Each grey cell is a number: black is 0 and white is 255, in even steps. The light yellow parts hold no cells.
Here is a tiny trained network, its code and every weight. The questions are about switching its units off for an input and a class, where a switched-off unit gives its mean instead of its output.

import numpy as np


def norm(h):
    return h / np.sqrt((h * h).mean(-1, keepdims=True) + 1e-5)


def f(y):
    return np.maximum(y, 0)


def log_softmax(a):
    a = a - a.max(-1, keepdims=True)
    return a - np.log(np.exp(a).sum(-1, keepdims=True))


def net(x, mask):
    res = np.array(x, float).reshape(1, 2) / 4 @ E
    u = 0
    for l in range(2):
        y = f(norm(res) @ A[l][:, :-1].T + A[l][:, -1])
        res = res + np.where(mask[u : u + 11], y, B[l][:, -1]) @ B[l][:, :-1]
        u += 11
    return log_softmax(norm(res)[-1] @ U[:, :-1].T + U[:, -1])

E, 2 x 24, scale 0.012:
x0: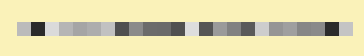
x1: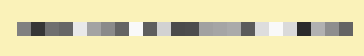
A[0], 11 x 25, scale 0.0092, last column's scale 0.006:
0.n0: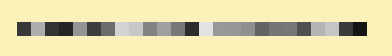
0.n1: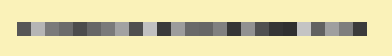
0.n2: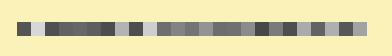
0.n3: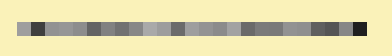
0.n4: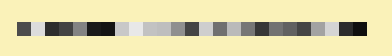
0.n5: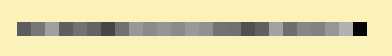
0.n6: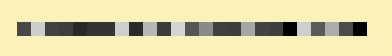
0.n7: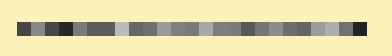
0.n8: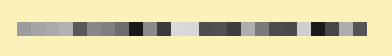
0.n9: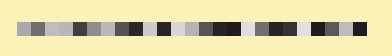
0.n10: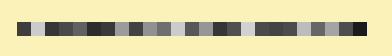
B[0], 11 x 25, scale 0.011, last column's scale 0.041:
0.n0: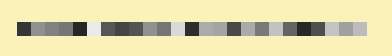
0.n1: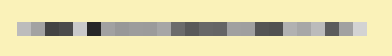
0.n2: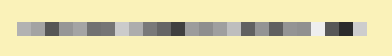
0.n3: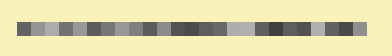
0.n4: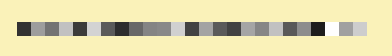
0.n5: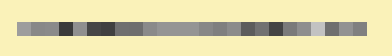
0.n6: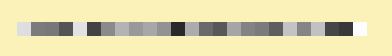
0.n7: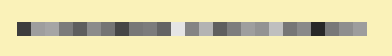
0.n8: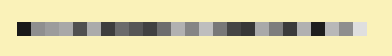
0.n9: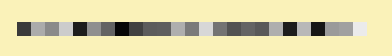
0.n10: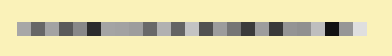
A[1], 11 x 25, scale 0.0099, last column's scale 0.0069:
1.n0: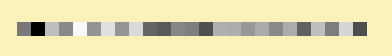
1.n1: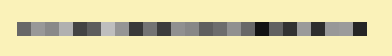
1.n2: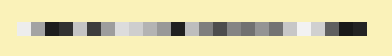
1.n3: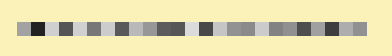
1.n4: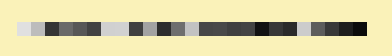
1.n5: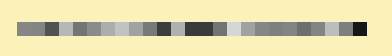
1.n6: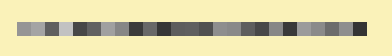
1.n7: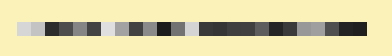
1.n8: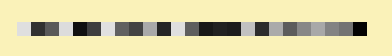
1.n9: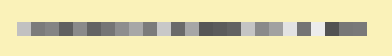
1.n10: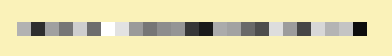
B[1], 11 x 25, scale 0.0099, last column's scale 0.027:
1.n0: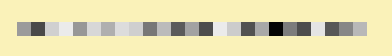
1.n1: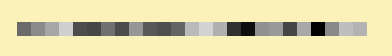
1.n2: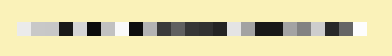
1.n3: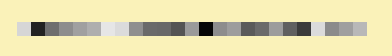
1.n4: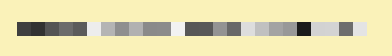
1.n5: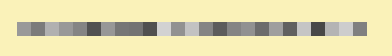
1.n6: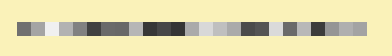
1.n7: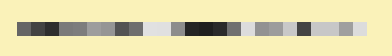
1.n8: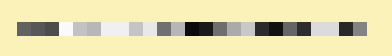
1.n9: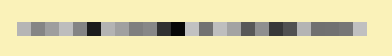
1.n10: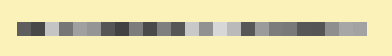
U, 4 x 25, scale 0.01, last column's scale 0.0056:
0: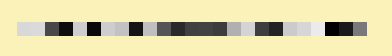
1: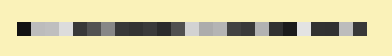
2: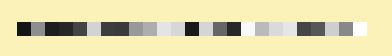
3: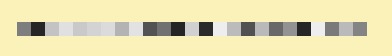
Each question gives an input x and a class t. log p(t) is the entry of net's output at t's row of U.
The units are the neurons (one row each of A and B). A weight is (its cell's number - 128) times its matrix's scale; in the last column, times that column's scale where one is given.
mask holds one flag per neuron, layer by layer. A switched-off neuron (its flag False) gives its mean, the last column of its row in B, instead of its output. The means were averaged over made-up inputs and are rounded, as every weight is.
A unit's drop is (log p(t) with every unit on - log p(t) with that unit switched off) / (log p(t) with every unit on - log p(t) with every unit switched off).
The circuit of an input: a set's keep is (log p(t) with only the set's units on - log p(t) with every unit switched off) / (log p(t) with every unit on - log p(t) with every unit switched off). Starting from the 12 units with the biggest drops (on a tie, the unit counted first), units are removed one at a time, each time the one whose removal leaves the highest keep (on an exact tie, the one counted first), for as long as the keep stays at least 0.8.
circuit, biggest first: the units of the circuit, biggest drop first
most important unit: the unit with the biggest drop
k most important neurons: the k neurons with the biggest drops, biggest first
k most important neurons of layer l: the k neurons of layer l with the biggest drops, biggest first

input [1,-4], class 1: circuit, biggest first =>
(0.n9)
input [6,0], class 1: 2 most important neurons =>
(0.n6; 0.n10)
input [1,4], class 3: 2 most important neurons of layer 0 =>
(0.n4; 0.n9)
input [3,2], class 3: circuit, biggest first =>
(0.n9; 0.n6)
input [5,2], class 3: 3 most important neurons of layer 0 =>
(0.n9; 0.n8; 0.n4)
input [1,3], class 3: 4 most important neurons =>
(0.n4; 0.n9; 0.n0; 0.n8)
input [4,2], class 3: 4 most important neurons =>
(0.n9; 0.n8; 0.n4; 0.n6)
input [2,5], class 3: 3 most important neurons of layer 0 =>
(0.n4; 0.n9; 0.n8)
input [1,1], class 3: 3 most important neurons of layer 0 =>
(0.n8; 0.n9; 0.n0)
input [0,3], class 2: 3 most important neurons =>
(0.n6; 0.n10; 1.n2)
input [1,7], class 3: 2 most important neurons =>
(0.n4; 0.n9)
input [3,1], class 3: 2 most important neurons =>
(0.n8; 0.n9)
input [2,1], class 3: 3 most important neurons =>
(0.n8; 0.n9; 0.n0)
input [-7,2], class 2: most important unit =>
0.n4
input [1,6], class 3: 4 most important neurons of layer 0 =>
(0.n4; 0.n9; 0.n8; 0.n6)
